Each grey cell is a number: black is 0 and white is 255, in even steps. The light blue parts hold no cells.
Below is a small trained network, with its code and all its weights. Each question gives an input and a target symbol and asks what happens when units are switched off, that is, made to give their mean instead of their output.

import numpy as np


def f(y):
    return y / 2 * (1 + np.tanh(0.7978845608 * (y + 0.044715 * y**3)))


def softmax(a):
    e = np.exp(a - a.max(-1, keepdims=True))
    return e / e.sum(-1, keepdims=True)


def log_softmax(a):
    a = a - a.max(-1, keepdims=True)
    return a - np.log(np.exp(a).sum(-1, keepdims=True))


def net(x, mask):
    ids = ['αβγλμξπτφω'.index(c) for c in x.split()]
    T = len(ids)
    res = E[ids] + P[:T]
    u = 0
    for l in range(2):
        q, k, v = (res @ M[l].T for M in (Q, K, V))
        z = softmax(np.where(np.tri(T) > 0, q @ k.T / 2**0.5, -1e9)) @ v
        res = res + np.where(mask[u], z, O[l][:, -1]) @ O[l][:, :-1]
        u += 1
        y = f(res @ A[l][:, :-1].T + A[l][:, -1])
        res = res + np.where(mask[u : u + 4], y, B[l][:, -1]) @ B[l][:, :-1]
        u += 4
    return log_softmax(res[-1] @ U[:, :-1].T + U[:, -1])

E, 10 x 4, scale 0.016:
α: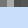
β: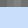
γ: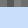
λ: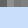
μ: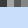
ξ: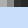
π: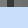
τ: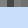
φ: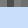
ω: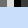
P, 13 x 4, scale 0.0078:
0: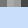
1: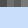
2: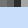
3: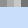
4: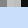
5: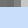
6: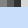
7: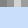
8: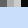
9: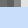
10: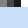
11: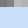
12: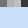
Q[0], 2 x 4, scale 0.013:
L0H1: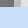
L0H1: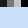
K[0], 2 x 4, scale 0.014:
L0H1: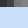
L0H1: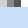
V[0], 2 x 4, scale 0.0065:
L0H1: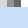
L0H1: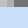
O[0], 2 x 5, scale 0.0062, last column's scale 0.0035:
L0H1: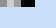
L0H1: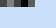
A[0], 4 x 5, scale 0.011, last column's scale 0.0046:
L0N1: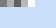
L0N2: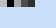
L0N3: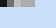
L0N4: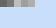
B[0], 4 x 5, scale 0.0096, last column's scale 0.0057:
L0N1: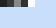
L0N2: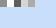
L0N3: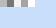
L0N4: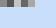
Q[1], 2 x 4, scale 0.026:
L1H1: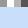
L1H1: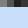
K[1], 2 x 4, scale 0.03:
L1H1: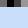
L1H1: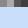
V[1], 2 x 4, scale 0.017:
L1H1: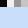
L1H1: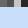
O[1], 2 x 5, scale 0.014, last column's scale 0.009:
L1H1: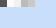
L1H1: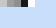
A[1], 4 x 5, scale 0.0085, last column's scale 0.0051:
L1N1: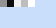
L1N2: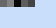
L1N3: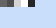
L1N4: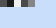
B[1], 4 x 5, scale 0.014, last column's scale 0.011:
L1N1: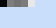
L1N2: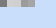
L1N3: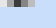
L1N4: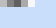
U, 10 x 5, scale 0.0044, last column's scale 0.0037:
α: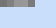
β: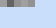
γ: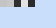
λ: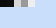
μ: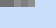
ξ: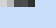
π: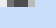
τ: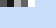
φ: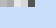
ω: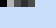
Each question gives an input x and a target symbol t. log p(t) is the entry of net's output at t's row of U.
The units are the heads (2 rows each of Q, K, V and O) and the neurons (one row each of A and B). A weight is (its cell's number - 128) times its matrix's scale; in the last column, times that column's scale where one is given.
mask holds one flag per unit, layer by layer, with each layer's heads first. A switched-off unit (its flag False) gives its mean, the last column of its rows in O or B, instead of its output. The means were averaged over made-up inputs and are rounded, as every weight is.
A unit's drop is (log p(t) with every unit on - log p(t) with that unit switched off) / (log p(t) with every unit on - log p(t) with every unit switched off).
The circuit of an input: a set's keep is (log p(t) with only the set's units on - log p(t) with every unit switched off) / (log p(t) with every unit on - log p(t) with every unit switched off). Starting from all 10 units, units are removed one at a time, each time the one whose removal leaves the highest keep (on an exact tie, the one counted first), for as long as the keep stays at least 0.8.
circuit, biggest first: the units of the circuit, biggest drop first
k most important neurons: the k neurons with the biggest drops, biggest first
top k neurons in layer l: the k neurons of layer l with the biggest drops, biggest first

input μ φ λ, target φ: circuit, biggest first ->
(L1H1)
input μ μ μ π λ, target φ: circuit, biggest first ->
(L1H1 L0N1)
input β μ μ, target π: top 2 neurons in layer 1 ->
(L1N1 L1N4)
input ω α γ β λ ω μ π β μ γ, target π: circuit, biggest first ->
(L1H1 L0N2 L0H1)
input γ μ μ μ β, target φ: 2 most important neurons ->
(L0N1 L1N1)
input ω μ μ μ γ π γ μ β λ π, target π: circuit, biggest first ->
(L1H1 L0H1)
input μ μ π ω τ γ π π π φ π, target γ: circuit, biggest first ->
(L1N3 L1H1)
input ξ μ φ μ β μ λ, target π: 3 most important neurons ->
(L0N1 L0N2 L1N1)
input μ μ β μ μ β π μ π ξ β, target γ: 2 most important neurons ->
(L1N3 L0N1)
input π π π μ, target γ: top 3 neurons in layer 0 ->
(L0N2 L0N1 L0N3)
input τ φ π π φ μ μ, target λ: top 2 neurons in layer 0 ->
(L0N1 L0N2)
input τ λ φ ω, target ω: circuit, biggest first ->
(L1N4 L0N3)
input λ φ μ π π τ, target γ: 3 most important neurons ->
(L1N3 L0N1 L0N2)
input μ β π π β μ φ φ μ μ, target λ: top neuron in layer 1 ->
(L1N1)
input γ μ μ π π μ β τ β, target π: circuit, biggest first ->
(L0N2 L1H1 L0N1)
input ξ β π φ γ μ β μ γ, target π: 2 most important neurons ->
(L0N1 L0N2)
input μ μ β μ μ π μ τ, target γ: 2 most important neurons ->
(L1N3 L0N2)
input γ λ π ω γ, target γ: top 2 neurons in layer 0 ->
(L0N2 L0N1)
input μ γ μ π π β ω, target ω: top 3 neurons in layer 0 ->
(L0N1 L0N3 L0N4)
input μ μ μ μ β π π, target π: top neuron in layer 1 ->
(L1N1)
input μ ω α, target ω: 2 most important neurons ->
(L0N1 L0N3)
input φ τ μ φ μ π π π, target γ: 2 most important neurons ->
(L1N3 L0N2)
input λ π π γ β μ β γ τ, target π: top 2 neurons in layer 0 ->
(L0N1 L0N2)
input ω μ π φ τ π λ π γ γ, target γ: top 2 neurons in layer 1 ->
(L1N3 L1N4)
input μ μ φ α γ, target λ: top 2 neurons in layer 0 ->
(L0N1 L0N2)
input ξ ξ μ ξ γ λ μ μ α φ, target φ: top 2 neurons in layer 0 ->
(L0N3 L0N1)
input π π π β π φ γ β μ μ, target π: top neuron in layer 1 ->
(L1N4)
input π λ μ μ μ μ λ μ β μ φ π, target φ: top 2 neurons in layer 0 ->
(L0N3 L0N1)
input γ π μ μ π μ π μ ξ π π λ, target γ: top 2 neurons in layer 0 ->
(L0N2 L0N1)
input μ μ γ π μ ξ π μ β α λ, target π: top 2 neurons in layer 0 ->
(L0N1 L0N2)
